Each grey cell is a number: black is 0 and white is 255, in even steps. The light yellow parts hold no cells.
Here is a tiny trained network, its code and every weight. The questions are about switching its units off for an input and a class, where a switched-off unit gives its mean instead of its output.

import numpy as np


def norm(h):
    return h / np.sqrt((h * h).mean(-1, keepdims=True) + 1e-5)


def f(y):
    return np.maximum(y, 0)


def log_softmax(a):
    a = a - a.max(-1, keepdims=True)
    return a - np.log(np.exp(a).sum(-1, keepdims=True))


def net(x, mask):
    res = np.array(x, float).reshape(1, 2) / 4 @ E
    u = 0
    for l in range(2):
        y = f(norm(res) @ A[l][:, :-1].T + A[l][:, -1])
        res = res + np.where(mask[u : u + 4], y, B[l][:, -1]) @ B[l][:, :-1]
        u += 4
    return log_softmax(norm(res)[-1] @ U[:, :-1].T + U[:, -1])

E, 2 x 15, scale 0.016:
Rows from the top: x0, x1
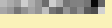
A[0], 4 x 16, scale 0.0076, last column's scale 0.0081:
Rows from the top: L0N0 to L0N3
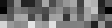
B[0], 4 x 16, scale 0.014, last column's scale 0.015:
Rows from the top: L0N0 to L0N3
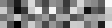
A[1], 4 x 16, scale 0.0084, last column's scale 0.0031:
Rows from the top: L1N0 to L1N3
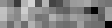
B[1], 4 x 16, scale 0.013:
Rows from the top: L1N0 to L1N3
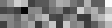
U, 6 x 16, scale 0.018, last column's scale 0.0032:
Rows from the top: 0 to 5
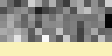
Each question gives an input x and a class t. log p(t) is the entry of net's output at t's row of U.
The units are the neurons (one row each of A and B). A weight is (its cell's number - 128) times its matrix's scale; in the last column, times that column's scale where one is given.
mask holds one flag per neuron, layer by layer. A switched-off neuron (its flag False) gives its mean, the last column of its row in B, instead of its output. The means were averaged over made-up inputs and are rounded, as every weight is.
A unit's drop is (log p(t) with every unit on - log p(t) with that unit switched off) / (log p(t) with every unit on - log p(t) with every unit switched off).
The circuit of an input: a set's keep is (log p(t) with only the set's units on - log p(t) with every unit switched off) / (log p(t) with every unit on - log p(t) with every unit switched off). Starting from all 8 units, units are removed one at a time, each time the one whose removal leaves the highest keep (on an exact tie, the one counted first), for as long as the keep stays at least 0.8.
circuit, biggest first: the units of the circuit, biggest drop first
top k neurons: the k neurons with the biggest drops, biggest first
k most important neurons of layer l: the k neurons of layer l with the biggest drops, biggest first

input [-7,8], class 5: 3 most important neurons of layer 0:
[L0N3; L0N0; L0N1]
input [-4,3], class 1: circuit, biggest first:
[L0N1; L0N3]
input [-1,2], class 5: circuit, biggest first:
[L0N3; L0N0]
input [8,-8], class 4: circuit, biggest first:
[L0N2; L0N0]
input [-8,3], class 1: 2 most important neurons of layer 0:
[L0N1; L0N3]
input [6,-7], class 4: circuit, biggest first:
[L0N2; L0N0]
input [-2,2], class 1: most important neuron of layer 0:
[L0N1]
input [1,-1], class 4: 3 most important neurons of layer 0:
[L0N1; L0N0; L0N2]
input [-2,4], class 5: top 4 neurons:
[L0N1; L0N3; L0N0; L1N1]
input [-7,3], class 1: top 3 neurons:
[L0N1; L0N3; L1N0]
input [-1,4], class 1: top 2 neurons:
[L0N1; L1N0]
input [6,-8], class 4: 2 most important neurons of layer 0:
[L0N2; L0N0]
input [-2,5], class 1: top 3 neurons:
[L0N1; L0N2; L1N2]
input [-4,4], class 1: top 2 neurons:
[L0N1; L1N2]
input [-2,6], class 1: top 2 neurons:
[L0N1; L0N2]
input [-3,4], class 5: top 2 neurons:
[L0N1; L0N0]
